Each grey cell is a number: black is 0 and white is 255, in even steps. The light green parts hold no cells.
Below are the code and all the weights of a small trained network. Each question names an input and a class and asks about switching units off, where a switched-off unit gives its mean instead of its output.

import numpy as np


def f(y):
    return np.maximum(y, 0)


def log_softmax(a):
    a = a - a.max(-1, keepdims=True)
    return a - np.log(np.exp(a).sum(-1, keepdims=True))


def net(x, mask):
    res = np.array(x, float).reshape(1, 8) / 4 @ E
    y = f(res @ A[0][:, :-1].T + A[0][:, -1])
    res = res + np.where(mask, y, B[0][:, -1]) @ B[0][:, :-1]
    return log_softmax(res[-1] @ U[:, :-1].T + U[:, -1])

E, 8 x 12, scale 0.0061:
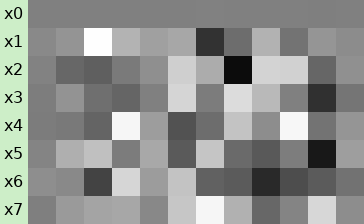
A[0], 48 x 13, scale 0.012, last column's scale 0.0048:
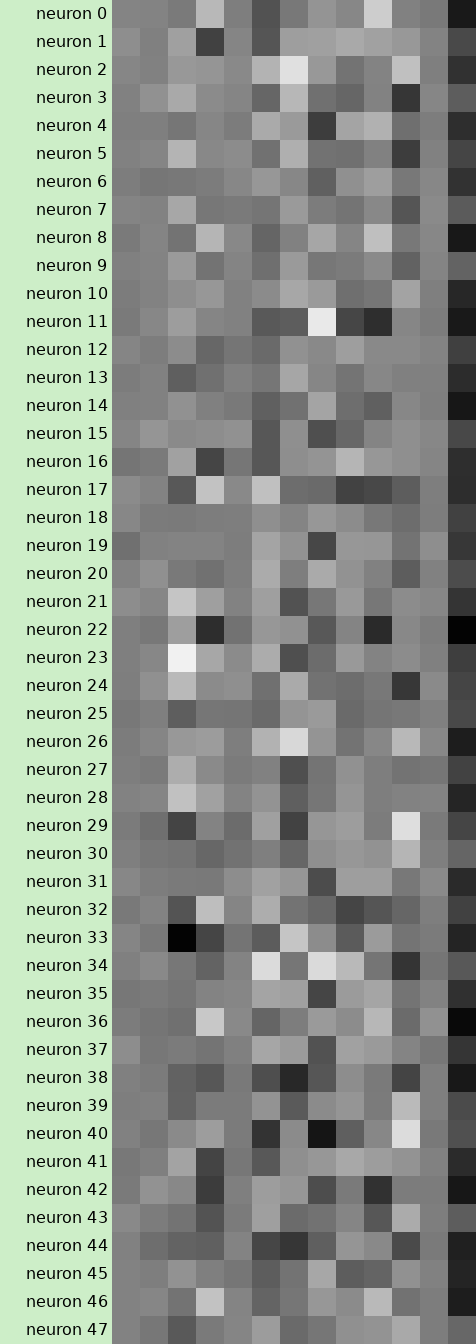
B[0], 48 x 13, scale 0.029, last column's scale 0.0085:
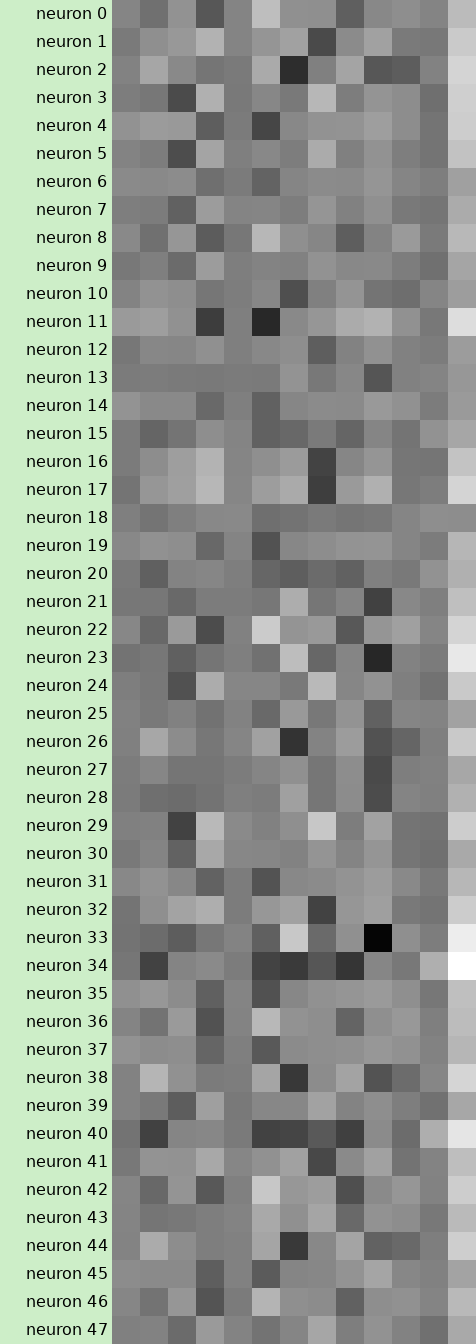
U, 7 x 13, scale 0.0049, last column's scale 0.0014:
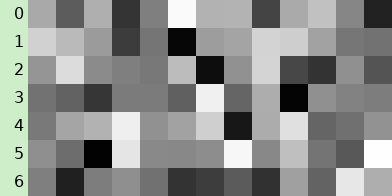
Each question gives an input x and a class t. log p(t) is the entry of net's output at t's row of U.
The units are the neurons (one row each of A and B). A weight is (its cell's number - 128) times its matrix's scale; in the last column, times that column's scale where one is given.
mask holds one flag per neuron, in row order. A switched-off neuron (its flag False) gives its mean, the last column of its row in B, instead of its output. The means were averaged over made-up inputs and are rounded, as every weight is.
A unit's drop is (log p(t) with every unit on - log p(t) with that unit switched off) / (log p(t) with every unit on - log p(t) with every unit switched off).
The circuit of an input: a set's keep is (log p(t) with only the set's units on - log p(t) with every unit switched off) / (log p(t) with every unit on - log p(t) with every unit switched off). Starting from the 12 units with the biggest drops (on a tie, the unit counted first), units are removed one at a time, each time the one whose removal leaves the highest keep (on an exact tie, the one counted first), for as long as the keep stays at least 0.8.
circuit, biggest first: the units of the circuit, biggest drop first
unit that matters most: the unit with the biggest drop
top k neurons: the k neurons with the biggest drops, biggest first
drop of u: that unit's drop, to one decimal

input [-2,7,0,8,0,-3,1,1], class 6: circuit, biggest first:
(neuron 34)
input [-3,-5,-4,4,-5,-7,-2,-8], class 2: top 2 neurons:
(neuron 38; neuron 44)
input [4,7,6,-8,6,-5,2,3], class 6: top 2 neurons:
(neuron 40; neuron 33)
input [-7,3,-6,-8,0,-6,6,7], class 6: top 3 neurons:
(neuron 40; neuron 38; neuron 44)
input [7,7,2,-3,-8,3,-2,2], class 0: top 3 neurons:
(neuron 22; neuron 42; neuron 33)
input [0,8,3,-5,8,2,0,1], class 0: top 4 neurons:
(neuron 0; neuron 36; neuron 46; neuron 33)
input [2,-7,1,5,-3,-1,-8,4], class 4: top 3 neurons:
(neuron 1; neuron 16; neuron 41)
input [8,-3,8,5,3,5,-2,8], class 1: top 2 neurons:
(neuron 4; neuron 35)
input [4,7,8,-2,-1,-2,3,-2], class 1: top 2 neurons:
(neuron 4; neuron 33)
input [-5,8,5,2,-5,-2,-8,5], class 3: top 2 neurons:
(neuron 23; neuron 21)
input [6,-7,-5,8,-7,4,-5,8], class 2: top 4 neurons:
(neuron 2; neuron 26; neuron 40; neuron 10)
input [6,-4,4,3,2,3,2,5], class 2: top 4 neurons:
(neuron 2; neuron 26; neuron 11; neuron 23)
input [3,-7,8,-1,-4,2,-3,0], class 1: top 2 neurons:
(neuron 4; neuron 35)
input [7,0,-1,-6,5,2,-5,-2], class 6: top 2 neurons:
(neuron 40; neuron 22)
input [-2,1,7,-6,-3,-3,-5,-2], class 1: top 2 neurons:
(neuron 34; neuron 4)
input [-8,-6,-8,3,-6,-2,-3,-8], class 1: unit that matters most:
neuron 11
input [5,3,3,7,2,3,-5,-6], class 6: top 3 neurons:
(neuron 34; neuron 2; neuron 26)
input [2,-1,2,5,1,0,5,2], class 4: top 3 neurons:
(neuron 17; neuron 40; neuron 32)
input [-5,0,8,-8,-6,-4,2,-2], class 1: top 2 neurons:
(neuron 34; neuron 4)
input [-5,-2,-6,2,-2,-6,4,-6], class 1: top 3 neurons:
(neuron 11; neuron 2; neuron 26)
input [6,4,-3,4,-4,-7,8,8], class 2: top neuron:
(neuron 2)
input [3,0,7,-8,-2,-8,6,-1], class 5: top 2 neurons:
(neuron 29; neuron 34)
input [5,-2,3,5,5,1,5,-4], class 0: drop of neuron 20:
-0.1
